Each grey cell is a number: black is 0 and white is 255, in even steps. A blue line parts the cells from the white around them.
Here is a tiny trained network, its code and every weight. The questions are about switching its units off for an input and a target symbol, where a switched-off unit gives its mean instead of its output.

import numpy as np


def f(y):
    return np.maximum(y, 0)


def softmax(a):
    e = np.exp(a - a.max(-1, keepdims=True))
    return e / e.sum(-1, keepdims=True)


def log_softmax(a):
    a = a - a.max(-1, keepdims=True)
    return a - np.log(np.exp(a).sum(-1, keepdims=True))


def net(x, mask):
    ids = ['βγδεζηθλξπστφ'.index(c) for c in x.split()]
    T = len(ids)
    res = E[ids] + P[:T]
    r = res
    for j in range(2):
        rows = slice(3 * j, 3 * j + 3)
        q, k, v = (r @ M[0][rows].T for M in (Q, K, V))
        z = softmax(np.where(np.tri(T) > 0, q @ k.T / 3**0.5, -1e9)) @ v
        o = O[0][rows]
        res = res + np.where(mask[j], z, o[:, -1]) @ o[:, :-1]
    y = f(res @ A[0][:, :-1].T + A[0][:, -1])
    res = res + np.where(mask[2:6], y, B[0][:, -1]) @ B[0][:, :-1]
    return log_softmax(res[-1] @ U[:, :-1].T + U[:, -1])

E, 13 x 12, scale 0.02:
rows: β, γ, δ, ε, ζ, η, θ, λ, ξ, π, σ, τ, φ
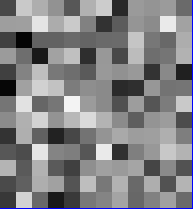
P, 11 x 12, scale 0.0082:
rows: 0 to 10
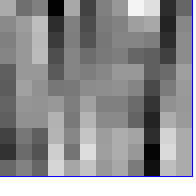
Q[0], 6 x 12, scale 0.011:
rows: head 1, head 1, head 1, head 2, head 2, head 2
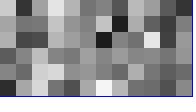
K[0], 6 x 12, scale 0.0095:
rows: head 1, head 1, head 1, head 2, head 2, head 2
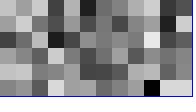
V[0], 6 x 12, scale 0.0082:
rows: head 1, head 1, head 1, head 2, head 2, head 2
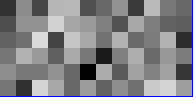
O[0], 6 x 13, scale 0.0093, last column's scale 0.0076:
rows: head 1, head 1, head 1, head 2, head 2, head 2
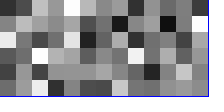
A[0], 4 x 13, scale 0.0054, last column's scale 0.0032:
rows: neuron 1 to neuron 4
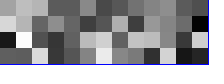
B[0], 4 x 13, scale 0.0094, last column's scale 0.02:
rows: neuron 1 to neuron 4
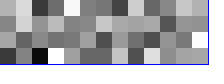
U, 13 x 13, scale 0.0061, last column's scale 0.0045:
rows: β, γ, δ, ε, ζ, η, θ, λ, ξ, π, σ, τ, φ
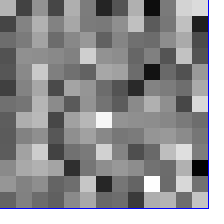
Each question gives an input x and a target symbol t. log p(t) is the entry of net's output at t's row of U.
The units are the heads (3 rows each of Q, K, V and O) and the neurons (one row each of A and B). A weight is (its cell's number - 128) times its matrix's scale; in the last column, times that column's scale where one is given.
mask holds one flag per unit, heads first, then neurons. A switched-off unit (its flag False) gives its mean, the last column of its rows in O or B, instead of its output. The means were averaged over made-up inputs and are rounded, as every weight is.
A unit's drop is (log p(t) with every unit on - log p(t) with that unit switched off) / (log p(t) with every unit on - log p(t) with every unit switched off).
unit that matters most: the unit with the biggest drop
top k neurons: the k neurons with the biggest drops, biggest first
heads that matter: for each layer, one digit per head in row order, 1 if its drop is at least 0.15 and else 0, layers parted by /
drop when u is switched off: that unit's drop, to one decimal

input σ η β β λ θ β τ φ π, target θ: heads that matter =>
01
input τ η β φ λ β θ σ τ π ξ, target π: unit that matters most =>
head 2
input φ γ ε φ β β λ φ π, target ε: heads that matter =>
10
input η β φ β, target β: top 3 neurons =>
neuron 3; neuron 4; neuron 1
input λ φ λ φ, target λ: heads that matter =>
10
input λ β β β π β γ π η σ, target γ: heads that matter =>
01
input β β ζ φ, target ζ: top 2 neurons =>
neuron 1; neuron 4
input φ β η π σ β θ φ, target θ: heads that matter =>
01
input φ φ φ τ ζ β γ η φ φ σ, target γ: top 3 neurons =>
neuron 4; neuron 3; neuron 1
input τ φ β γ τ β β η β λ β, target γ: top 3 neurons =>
neuron 4; neuron 1; neuron 3
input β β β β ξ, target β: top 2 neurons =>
neuron 3; neuron 4
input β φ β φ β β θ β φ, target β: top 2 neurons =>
neuron 3; neuron 4
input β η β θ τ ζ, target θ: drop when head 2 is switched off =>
0.7
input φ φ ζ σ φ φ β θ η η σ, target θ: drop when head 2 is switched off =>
0.5
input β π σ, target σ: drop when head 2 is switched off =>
0.0
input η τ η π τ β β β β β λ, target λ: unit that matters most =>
neuron 2
